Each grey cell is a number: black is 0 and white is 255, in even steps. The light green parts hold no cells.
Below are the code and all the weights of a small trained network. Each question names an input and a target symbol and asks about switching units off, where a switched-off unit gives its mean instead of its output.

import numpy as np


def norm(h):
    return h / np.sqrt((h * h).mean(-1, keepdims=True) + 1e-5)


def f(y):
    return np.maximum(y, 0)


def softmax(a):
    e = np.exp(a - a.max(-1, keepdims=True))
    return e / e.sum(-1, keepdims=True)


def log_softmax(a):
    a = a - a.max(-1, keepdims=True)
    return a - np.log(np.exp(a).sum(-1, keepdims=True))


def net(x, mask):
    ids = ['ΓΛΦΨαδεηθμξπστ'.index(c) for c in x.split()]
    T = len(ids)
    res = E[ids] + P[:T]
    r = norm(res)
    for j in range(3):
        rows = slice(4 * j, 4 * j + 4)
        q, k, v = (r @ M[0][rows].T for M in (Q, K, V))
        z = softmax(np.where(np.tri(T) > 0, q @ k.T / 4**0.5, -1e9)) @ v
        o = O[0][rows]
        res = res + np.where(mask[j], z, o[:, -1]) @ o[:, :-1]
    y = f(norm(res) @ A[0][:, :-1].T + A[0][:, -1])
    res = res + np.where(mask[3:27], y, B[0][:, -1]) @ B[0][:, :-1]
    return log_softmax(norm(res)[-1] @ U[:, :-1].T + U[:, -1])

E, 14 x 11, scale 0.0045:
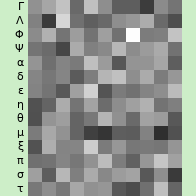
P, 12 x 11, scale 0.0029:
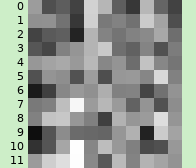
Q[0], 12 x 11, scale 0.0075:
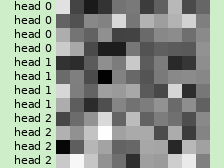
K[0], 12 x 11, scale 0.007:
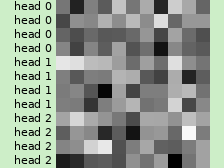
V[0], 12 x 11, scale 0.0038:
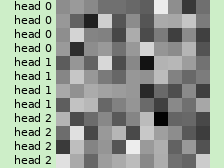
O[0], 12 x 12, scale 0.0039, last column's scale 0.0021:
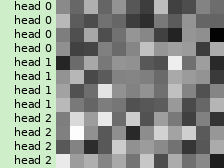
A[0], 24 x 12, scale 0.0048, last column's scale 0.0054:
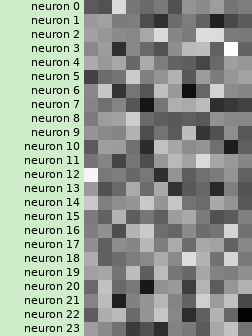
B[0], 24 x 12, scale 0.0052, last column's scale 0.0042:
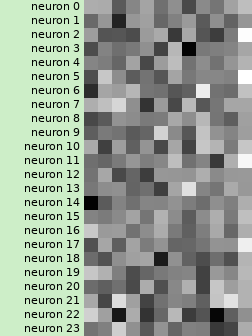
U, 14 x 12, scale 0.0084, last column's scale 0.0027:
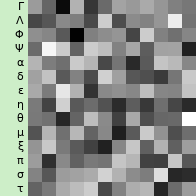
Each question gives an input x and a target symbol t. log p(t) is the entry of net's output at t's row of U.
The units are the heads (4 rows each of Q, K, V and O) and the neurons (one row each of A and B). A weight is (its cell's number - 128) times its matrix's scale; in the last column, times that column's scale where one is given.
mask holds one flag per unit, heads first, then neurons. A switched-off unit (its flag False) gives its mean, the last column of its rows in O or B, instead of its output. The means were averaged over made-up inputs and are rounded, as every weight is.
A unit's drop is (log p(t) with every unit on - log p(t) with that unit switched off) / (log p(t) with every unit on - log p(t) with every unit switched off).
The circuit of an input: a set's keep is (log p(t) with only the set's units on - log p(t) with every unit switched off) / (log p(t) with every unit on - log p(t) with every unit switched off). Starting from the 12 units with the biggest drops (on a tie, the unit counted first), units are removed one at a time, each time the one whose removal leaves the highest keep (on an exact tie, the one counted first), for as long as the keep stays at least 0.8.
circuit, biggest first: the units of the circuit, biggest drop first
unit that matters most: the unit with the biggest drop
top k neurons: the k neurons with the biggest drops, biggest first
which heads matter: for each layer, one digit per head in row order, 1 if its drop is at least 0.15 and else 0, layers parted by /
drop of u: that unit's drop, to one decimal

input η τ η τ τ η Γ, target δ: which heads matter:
100
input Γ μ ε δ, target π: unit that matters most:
neuron 11
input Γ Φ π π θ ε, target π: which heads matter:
101
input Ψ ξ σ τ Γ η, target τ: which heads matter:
010
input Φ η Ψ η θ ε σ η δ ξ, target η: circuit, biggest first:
(head 0; neuron 23)
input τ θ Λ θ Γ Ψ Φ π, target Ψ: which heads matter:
111
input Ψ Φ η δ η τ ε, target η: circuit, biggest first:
(neuron 23; head 0; head 2)
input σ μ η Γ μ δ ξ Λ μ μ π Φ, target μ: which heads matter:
101
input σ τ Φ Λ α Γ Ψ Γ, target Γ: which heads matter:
110
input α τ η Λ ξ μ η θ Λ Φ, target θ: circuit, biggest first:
(head 2; head 0; neuron 21)
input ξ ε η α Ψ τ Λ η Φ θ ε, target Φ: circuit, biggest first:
(head 2; head 1)
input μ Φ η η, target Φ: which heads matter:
001
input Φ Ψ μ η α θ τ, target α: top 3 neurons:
(neuron 0; neuron 2; neuron 6)
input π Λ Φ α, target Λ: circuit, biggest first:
(head 2)
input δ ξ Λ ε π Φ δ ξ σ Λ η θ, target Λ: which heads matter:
101
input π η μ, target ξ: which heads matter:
000
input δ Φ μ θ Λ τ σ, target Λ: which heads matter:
111
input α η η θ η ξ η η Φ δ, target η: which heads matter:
100
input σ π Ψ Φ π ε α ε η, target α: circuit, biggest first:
(head 0; neuron 0; neuron 15)
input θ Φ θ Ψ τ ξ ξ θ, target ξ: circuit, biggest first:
(head 2; head 0)
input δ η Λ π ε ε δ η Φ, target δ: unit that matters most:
head 0
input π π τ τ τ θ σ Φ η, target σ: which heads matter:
111
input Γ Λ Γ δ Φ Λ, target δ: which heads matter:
101
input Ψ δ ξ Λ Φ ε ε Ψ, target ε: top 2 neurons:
(neuron 23; neuron 5)
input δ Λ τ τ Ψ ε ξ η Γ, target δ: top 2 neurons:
(neuron 22; neuron 4)
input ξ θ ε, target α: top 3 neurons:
(neuron 21; neuron 16; neuron 5)
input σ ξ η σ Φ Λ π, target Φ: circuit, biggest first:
(head 2)
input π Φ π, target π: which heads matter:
101
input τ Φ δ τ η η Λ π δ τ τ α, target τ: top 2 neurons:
(neuron 13; neuron 2)
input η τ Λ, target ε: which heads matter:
000
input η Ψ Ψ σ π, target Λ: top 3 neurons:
(neuron 21; neuron 2; neuron 6)
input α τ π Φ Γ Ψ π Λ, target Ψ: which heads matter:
111
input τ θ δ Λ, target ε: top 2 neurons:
(neuron 7; neuron 10)
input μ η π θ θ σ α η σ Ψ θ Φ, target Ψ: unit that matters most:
head 1
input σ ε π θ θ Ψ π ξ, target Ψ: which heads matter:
000
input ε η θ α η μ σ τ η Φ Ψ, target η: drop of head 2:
0.9
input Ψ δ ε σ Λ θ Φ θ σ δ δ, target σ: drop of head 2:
0.2
